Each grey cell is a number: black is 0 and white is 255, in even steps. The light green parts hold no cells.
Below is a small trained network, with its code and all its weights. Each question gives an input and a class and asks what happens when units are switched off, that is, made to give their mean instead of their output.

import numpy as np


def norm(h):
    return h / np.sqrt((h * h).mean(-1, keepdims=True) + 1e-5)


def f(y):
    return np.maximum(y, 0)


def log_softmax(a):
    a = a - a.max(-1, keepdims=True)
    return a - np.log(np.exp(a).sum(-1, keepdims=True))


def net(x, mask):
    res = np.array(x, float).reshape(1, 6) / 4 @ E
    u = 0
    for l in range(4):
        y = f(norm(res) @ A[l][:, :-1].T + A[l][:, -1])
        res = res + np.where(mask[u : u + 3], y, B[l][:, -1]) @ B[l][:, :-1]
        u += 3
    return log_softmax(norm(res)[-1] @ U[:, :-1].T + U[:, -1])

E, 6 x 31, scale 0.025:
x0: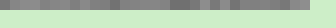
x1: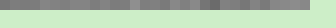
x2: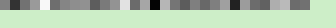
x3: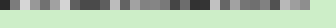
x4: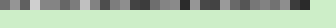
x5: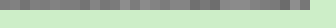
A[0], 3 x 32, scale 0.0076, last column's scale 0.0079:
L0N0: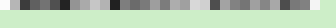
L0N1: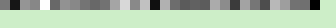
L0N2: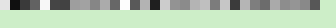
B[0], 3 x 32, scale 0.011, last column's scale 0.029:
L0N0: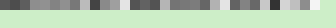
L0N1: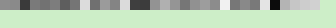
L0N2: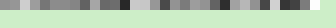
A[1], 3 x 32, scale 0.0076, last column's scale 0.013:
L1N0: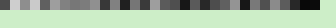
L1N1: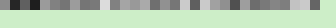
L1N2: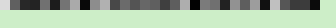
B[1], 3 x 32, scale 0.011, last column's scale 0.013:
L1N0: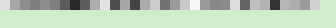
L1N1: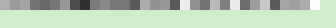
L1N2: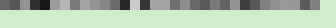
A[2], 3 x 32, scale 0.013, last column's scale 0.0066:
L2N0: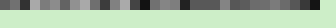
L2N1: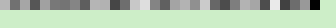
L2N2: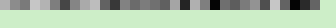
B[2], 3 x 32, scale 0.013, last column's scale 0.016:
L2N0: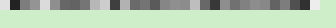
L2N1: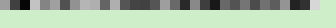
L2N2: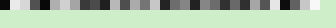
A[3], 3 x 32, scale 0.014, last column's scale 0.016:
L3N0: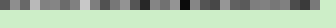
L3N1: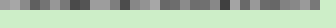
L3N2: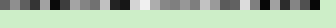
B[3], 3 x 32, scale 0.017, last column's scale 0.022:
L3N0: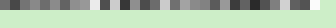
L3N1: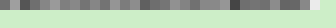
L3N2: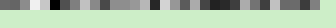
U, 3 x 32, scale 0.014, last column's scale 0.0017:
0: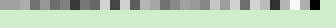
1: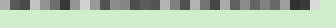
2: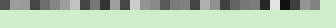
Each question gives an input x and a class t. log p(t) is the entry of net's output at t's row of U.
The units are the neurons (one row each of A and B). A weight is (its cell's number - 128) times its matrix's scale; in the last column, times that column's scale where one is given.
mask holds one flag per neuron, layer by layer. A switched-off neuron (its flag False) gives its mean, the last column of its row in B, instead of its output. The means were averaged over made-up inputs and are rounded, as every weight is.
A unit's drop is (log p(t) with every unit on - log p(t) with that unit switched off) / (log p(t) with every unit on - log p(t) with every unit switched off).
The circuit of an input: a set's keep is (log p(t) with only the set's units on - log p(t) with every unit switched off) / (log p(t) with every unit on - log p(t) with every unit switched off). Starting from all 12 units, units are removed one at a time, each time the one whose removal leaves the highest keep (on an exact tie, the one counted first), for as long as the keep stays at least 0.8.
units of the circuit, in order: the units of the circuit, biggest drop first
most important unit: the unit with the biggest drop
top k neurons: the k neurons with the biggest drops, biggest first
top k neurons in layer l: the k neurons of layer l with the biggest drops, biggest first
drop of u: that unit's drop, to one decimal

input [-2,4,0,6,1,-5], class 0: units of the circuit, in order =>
L2N1, L3N0
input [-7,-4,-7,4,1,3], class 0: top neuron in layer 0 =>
L0N2
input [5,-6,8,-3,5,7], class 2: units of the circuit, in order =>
L0N2, L2N2
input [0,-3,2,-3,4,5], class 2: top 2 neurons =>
L0N2, L2N2
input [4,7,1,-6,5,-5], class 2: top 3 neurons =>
L2N2, L0N2, L0N1
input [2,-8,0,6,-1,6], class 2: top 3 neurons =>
L0N0, L0N1, L0N2
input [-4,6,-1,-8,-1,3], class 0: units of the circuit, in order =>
L0N0, L3N0, L2N1
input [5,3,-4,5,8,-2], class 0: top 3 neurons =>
L1N0, L0N0, L0N1
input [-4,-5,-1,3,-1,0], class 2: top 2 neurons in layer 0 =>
L0N0, L0N1
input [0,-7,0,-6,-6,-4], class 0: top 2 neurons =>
L0N0, L1N1
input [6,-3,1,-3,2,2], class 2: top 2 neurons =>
L0N2, L0N1
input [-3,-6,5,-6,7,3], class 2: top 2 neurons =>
L2N2, L0N2
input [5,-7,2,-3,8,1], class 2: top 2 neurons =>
L2N2, L0N1
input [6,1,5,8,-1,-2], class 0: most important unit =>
L2N1
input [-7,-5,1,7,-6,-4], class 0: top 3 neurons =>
L0N2, L2N2, L3N0
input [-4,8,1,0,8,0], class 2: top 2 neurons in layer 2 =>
L2N2, L2N1
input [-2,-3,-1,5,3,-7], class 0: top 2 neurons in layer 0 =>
L0N0, L0N1
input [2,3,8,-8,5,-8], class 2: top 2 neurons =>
L0N2, L2N2
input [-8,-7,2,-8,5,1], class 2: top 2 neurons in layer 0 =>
L0N2, L0N1
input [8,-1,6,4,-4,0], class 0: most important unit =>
L0N1
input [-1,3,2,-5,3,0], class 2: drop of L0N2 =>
1.3
